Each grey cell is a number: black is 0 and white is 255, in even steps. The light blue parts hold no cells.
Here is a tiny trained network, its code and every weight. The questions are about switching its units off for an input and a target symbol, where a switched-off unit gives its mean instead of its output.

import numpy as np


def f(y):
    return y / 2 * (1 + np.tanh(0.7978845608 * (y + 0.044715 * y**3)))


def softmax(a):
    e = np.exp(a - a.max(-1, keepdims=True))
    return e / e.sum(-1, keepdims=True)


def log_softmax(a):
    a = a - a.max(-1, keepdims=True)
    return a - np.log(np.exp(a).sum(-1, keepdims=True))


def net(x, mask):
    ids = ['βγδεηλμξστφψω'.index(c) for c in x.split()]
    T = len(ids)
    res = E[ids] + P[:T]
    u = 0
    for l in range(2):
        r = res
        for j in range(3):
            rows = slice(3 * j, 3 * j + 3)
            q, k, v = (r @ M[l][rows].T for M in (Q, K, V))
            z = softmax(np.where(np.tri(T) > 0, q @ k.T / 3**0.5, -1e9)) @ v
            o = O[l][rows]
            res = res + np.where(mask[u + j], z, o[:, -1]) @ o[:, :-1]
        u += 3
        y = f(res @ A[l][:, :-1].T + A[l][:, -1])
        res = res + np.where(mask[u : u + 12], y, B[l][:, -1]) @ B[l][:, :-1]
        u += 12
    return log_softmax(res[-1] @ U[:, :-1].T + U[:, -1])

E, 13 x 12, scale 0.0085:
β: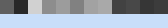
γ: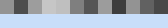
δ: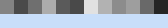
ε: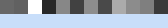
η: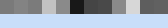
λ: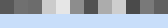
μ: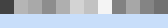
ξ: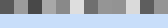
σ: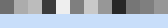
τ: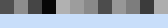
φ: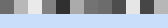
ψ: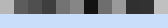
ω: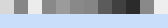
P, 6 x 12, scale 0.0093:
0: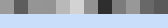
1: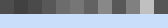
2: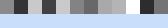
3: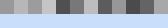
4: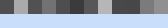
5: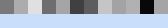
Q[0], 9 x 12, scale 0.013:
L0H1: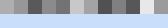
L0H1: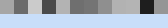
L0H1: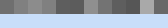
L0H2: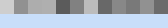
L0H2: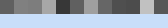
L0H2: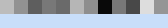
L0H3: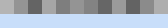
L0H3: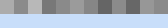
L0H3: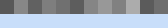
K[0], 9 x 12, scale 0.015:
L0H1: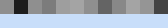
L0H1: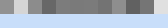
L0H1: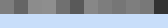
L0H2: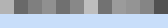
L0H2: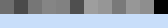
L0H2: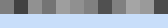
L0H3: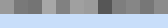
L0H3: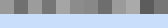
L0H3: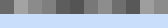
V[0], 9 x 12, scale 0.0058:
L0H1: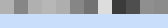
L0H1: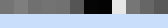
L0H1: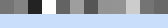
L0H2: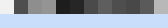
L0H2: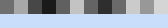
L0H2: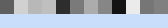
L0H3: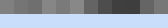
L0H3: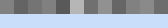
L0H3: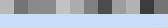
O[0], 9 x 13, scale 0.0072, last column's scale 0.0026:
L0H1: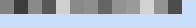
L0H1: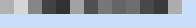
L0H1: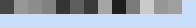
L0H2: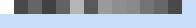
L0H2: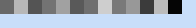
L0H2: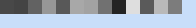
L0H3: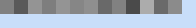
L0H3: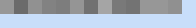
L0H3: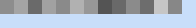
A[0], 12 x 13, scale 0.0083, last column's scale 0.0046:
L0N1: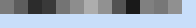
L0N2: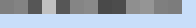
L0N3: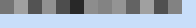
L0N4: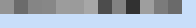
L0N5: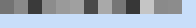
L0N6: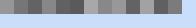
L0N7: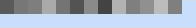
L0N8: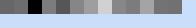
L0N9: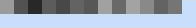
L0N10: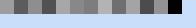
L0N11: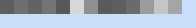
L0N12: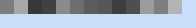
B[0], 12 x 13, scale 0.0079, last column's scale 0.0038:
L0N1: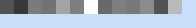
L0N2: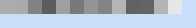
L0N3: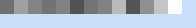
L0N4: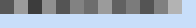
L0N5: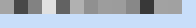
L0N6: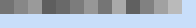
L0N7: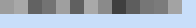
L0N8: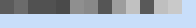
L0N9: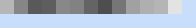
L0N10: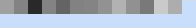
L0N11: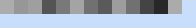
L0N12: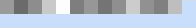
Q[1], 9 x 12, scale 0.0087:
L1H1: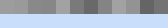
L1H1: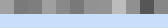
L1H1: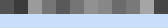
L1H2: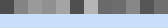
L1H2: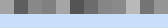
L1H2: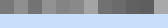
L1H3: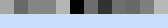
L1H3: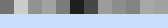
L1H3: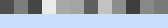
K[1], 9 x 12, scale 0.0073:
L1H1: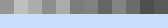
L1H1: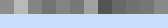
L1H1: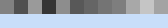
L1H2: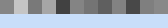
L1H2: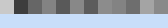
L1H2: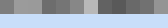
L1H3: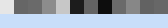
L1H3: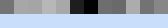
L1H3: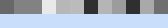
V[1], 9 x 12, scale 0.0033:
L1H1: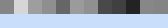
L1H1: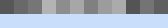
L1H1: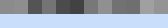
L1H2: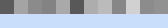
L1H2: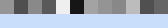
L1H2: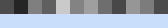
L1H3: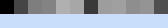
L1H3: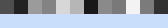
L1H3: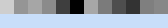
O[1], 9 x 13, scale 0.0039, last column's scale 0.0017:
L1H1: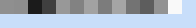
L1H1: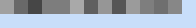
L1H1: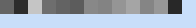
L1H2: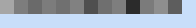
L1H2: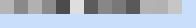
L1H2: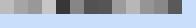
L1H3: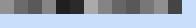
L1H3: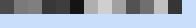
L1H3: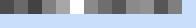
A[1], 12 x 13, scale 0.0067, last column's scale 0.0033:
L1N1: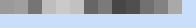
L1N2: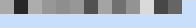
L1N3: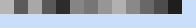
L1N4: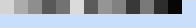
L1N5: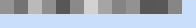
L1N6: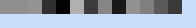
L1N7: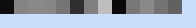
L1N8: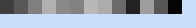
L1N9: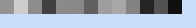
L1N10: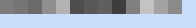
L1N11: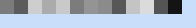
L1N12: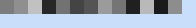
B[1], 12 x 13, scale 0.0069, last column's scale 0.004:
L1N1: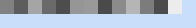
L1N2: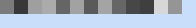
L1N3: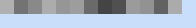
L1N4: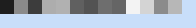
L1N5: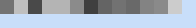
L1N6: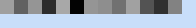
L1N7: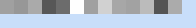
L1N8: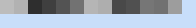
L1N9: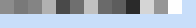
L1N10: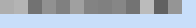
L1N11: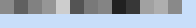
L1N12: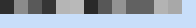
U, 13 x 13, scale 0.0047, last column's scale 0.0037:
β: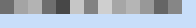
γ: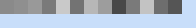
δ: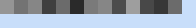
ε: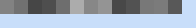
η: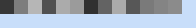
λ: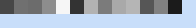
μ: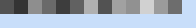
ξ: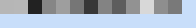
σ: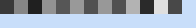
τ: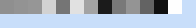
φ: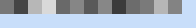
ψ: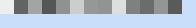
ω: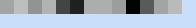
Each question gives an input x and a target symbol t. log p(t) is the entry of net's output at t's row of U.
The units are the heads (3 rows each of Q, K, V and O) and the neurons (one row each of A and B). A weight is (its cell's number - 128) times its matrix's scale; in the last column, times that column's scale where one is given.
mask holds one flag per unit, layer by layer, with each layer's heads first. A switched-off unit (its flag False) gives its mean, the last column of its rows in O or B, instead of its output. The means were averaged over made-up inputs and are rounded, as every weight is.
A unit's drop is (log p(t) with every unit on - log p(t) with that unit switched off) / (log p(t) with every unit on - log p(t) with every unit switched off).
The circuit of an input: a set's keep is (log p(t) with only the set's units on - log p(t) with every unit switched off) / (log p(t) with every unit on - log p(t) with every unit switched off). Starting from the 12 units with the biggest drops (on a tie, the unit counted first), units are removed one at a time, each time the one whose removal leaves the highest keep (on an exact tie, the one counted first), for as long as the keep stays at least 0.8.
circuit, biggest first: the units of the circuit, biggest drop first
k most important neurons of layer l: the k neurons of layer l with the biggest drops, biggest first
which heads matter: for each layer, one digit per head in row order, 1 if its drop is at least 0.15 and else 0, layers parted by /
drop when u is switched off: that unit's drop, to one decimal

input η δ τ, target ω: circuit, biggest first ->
L0H2, L1N9, L0H1
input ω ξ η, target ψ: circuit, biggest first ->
L0H2, L0H1, L0N10
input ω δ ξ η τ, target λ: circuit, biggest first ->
L0N12, L0N1, L0H2
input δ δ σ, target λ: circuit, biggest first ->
L0H1, L0H2
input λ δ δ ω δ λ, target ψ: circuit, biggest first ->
L0H2, L0H1
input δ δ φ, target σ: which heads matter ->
010 / 000
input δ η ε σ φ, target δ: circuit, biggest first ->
L0H2, L1N6, L0N11
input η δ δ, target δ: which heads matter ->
100 / 000
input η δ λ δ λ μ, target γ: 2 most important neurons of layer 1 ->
L1N11, L1N7
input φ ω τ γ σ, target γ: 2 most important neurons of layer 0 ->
L0N1, L0N12
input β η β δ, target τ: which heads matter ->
010 / 001
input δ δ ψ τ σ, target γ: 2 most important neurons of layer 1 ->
L1N11, L1N7
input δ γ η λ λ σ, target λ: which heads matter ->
100 / 000
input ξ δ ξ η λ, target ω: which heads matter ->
010 / 000
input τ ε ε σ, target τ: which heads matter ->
101 / 000
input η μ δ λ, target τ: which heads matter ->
001 / 001
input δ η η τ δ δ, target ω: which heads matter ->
110 / 000
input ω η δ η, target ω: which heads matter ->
000 / 000
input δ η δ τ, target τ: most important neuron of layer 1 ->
L1N1
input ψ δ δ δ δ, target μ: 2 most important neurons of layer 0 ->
L0N8, L0N9
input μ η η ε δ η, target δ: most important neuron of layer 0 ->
L0N12
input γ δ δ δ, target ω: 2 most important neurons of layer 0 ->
L0N2, L0N3
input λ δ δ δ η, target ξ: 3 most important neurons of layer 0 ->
L0N9, L0N12, L0N3
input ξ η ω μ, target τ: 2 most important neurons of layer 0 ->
L0N11, L0N3
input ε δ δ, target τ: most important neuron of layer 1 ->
L1N3
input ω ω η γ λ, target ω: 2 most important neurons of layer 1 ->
L1N8, L1N4
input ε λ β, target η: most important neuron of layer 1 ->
L1N12
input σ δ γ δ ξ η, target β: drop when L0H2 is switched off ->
0.2
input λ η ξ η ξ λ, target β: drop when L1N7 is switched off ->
0.9
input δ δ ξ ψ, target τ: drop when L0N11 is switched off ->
0.1
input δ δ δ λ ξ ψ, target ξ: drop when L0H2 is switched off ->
0.7
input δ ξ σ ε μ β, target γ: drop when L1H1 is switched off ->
0.0
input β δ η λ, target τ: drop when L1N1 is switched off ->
0.4
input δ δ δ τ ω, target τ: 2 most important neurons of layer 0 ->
L0N12, L0N11
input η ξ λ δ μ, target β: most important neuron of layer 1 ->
L1N7
